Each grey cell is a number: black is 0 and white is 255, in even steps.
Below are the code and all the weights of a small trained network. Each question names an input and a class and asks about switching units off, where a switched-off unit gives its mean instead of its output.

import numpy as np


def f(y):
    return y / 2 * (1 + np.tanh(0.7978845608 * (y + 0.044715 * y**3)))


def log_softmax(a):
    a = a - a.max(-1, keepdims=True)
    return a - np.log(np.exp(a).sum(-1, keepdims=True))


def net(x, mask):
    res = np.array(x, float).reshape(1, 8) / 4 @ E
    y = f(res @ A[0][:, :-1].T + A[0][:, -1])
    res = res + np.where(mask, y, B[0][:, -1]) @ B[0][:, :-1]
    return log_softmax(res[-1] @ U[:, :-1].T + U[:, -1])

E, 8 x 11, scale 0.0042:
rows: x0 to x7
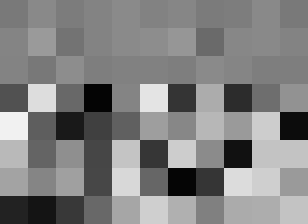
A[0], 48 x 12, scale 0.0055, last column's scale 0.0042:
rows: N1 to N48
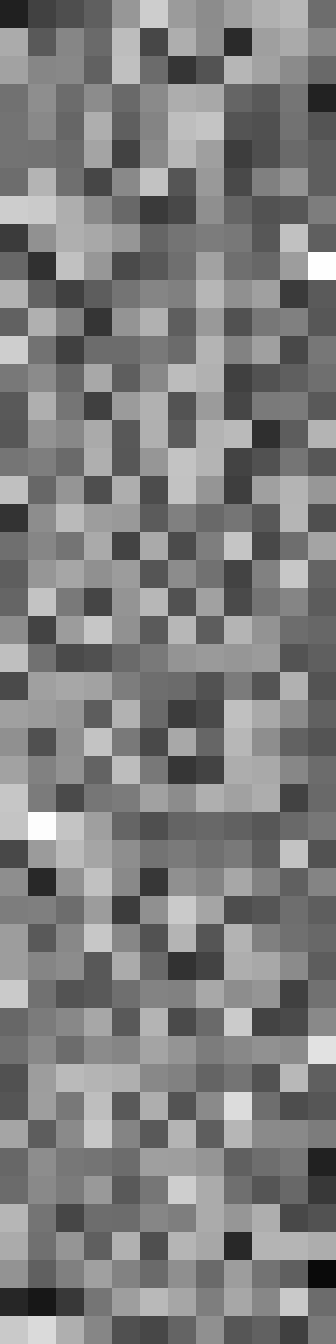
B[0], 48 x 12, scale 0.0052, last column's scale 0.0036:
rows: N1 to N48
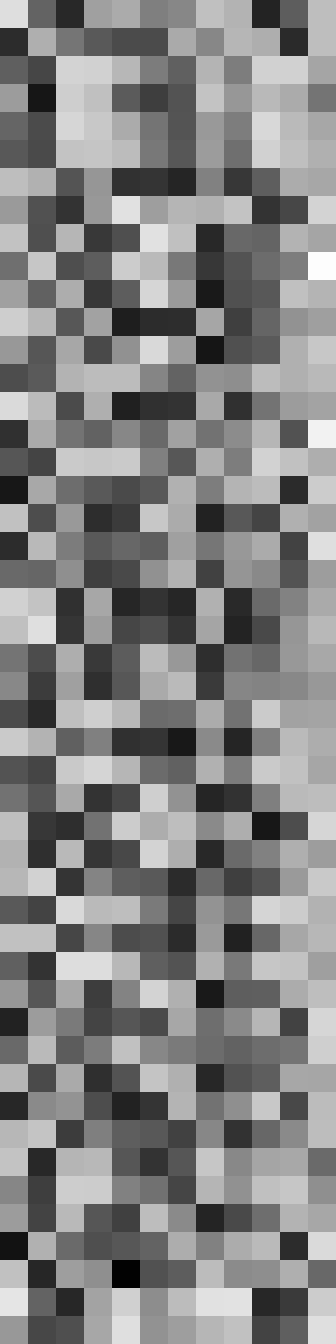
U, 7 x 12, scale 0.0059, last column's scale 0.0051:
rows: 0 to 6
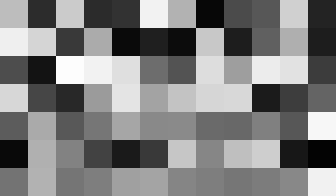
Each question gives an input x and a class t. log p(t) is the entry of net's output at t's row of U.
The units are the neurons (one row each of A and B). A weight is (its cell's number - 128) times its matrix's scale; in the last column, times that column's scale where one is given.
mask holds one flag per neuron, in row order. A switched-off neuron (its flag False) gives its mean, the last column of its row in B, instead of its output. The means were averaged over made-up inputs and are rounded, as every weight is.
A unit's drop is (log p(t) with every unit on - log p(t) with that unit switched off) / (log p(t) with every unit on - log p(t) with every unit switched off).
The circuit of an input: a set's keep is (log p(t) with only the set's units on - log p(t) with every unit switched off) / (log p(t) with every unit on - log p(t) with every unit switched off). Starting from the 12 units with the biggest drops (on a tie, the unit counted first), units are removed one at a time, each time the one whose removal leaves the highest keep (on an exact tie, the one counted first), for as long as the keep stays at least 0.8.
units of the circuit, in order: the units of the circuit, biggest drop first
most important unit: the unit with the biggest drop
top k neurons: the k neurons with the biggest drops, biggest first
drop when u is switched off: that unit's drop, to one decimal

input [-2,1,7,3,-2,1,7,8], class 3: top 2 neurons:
(N47, N1)
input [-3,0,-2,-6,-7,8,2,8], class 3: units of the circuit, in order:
(N47)
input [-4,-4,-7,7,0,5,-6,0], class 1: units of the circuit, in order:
(N22, N15)
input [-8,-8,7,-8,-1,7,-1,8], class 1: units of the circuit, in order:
(N23, N32)
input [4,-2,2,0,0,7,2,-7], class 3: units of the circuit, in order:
(N30, N8)
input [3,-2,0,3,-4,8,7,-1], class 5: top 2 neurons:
(N45, N18)
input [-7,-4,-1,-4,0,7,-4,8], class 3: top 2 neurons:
(N47, N1)
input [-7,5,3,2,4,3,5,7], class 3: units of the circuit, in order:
(N47, N1)
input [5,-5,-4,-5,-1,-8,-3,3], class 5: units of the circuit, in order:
(N40, N37)
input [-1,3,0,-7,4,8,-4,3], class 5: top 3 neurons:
(N18, N45, N2)
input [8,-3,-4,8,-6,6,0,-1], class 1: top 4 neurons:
(N22, N15, N12, N7)
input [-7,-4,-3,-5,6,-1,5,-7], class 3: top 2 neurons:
(N8, N48)
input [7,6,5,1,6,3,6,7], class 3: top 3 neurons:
(N47, N1, N33)
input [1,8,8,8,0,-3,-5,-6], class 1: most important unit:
N22
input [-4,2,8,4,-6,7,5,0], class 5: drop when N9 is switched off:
-0.1
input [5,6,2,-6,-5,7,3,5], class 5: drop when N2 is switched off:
0.5
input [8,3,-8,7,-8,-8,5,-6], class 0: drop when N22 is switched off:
-0.1
